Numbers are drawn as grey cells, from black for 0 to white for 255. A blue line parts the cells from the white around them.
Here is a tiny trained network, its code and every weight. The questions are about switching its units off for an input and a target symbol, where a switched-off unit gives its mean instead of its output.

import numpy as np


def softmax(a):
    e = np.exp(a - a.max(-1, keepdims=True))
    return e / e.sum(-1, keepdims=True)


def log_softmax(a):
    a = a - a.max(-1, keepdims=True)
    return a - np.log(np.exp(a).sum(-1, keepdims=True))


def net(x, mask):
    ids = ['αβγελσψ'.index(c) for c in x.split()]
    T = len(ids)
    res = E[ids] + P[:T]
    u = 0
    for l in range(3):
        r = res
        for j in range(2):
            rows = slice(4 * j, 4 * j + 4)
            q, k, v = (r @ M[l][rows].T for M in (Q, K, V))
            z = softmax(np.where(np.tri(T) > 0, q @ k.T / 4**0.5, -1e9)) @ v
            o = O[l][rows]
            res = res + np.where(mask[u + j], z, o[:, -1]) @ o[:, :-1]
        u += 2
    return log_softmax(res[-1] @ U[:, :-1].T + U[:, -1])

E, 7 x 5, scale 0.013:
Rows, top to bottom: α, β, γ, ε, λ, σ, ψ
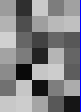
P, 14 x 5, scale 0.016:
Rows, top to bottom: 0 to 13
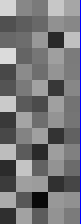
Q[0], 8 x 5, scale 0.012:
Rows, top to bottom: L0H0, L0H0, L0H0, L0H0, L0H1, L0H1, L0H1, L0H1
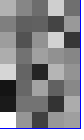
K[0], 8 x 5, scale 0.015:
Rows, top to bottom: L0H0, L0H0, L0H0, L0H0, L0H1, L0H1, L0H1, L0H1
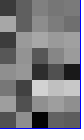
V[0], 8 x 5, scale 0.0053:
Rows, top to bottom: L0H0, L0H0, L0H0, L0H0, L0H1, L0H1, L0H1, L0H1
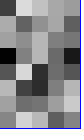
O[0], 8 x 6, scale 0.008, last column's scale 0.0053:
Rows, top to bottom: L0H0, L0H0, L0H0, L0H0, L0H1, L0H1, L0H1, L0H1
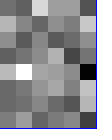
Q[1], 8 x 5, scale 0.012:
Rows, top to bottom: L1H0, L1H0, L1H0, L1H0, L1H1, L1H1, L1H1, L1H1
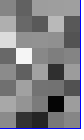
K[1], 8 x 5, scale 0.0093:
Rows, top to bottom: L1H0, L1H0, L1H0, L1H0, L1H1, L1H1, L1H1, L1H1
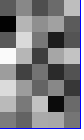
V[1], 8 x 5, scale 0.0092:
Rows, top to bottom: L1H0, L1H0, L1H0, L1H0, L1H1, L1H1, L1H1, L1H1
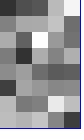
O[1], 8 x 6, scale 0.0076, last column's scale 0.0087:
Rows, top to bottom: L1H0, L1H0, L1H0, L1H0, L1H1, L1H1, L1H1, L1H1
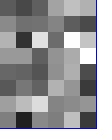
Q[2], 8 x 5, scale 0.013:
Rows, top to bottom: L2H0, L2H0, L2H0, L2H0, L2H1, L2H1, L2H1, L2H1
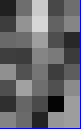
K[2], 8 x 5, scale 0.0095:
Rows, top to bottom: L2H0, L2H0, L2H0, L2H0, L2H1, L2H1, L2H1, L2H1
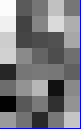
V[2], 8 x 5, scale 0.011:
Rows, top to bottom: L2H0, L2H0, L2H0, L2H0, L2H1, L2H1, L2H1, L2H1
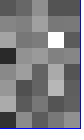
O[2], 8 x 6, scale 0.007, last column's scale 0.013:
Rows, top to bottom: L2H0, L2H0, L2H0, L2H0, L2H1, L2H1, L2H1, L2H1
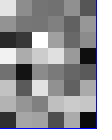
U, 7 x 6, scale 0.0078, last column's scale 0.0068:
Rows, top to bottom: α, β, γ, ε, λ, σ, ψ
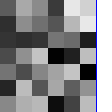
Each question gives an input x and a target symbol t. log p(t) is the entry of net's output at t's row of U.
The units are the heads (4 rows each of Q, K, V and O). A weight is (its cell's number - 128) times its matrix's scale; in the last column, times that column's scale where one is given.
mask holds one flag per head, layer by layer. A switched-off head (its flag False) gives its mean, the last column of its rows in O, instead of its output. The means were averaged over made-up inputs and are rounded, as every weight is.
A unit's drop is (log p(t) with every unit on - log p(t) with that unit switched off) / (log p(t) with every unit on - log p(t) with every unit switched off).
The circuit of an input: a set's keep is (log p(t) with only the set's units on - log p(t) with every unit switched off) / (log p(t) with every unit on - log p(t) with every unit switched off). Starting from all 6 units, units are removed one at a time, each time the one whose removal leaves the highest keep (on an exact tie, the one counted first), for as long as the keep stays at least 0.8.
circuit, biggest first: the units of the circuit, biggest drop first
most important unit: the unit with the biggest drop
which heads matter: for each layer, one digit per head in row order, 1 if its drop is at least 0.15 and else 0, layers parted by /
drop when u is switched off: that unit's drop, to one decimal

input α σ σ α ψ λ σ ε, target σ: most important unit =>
L1H0
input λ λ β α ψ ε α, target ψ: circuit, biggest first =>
L1H0, L0H1
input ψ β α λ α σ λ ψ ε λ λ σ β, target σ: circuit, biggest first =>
L0H1, L1H0
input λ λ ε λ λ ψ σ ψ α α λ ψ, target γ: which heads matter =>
00 / 01 / 00
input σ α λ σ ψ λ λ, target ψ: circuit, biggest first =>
L0H1, L1H0
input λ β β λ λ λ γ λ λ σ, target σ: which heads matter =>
01 / 10 / 00
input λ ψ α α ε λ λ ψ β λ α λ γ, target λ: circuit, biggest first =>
L2H0, L2H1
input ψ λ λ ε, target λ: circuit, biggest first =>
L1H0, L2H0
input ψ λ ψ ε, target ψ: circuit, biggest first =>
L1H0, L2H0
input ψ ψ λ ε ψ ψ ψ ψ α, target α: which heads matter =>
10 / 10 / 01
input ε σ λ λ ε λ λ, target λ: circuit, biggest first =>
L2H0, L1H0
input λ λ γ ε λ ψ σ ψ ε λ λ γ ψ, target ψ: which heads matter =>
00 / 10 / 10
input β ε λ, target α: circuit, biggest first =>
L0H0, L2H1
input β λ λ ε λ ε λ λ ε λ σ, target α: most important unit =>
L0H0
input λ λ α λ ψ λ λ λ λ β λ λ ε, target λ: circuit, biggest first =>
L2H0, L0H1
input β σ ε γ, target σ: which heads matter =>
10 / 10 / 00
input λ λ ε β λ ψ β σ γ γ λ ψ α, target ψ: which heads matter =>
01 / 10 / 10
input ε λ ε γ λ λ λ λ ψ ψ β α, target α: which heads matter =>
10 / 11 / 01
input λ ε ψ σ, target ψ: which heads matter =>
00 / 10 / 00
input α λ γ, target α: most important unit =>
L2H1
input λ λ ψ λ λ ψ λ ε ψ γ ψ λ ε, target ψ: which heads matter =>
01 / 10 / 10
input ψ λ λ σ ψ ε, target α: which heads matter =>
00 / 10 / 11
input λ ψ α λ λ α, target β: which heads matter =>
00 / 10 / 11
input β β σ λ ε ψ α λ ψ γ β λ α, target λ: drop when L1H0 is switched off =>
0.0
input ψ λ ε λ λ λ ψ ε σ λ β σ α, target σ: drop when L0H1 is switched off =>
1.4
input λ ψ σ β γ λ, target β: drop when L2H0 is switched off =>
0.1
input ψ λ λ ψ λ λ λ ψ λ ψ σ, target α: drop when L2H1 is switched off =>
0.2
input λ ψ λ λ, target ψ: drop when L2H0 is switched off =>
0.1
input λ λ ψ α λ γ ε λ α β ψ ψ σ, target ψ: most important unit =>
L0H1
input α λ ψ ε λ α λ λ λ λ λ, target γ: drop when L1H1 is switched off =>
0.1
